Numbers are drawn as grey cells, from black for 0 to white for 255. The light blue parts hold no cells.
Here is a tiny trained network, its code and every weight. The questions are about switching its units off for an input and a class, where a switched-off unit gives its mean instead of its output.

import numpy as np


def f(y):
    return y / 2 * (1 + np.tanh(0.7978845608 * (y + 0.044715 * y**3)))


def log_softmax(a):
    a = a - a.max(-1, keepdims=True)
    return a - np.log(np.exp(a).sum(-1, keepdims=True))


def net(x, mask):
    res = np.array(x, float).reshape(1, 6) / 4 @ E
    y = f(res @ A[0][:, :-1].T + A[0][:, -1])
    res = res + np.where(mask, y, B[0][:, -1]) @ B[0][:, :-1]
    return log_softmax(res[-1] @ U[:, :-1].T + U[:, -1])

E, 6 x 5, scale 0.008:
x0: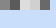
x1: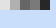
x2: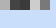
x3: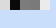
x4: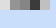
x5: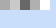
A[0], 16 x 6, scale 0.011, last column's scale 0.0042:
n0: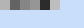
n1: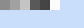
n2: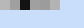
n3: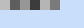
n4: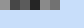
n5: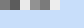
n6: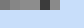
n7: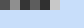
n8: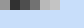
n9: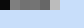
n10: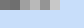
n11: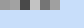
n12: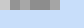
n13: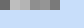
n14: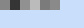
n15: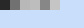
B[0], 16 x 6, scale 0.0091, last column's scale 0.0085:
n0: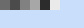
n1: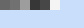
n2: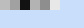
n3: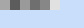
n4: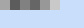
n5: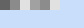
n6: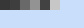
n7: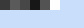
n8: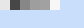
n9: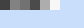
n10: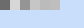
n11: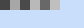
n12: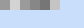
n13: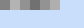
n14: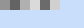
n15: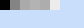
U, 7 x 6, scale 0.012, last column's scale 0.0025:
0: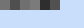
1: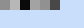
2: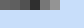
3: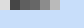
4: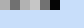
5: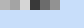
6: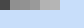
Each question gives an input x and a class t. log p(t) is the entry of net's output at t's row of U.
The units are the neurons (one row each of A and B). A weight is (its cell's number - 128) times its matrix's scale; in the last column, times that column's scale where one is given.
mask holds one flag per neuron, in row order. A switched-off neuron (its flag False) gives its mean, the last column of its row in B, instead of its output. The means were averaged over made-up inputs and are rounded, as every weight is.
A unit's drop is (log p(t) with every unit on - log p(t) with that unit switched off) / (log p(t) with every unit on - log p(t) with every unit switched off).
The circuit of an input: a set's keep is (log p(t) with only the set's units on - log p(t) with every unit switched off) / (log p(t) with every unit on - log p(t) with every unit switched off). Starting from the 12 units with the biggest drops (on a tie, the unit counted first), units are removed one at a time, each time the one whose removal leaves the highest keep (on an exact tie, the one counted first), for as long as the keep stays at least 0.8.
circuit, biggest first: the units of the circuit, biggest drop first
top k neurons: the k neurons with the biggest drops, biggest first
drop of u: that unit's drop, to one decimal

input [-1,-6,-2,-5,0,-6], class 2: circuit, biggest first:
[n7 n9]
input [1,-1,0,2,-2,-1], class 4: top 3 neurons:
[n7 n9 n11]
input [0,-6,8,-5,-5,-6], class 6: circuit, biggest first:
[n15]
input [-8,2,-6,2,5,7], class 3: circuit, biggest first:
[n3 n15]
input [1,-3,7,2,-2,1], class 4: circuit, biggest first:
[n14 n7]
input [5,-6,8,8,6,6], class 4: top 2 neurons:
[n14 n10]
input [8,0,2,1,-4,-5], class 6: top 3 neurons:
[n15 n8 n10]
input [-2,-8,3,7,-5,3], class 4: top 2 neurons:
[n8 n14]
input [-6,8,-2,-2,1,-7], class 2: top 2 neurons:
[n7 n14]
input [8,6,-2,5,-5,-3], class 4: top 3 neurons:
[n7 n5 n14]
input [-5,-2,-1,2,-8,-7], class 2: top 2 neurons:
[n9 n7]
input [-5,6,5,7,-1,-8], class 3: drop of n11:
0.0
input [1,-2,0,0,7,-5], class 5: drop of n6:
0.1
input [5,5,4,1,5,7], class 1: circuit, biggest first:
[n2]
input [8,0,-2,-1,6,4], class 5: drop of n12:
0.1
